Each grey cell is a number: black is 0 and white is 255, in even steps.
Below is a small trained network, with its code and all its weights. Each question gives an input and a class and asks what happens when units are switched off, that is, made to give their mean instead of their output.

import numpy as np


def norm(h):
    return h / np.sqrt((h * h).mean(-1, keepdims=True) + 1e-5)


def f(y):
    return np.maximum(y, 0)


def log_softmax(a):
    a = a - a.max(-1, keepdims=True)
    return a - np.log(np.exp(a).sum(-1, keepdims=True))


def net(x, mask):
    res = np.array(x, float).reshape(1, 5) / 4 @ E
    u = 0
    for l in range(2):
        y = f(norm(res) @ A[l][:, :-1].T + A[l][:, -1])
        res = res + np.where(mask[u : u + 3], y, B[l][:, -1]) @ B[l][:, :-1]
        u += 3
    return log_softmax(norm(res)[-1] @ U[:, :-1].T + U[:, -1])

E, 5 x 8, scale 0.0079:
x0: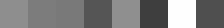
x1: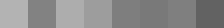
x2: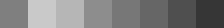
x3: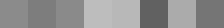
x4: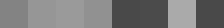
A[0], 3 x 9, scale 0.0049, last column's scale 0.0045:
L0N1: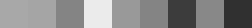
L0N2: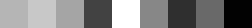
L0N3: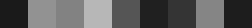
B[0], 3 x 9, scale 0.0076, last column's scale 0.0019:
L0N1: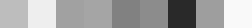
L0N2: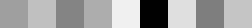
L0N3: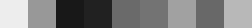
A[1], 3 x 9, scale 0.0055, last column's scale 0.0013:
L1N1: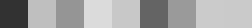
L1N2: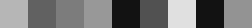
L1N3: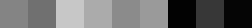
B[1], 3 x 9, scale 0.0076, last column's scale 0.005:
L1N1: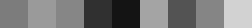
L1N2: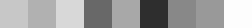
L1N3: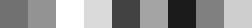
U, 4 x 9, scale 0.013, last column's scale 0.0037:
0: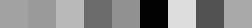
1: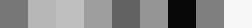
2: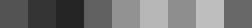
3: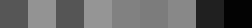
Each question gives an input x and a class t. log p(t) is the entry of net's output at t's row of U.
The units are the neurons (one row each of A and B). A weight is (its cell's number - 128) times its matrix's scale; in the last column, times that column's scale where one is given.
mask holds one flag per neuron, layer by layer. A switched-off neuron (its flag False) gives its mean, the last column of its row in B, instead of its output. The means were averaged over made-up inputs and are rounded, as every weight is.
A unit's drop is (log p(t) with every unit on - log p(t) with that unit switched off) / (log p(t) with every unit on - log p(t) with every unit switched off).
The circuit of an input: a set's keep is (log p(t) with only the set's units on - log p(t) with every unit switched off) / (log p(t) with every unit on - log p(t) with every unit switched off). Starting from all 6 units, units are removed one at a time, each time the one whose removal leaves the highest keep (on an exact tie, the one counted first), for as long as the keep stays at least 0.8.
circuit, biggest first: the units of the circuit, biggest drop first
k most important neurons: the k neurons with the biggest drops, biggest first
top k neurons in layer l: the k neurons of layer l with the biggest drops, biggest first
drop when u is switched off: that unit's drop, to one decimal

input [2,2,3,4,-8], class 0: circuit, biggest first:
(L0N2)
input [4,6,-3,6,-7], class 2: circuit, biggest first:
(L1N2 L0N2 L1N3)
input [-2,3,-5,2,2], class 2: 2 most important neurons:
(L1N3 L1N2)
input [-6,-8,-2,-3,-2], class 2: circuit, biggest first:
(L1N3 L1N2)
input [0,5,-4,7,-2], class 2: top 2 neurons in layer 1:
(L1N2 L1N3)
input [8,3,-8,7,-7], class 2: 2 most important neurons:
(L1N2 L0N2)
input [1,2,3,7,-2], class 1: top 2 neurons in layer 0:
(L0N1 L0N3)
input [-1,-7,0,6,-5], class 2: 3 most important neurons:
(L1N3 L1N2 L0N1)
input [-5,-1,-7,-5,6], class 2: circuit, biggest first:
(L1N3 L1N2)
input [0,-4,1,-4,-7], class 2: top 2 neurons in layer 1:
(L1N3 L1N2)
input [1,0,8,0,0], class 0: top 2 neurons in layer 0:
(L0N2 L0N3)
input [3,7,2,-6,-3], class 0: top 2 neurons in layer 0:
(L0N2 L0N1)
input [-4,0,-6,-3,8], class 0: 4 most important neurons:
(L1N3 L0N1 L1N2 L1N1)
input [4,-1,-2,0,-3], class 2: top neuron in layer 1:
(L1N2)
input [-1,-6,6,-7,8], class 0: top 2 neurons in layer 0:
(L0N3 L0N1)
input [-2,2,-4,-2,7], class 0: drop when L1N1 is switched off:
0.0
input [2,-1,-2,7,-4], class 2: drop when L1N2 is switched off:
0.4
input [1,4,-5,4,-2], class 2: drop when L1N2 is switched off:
0.5
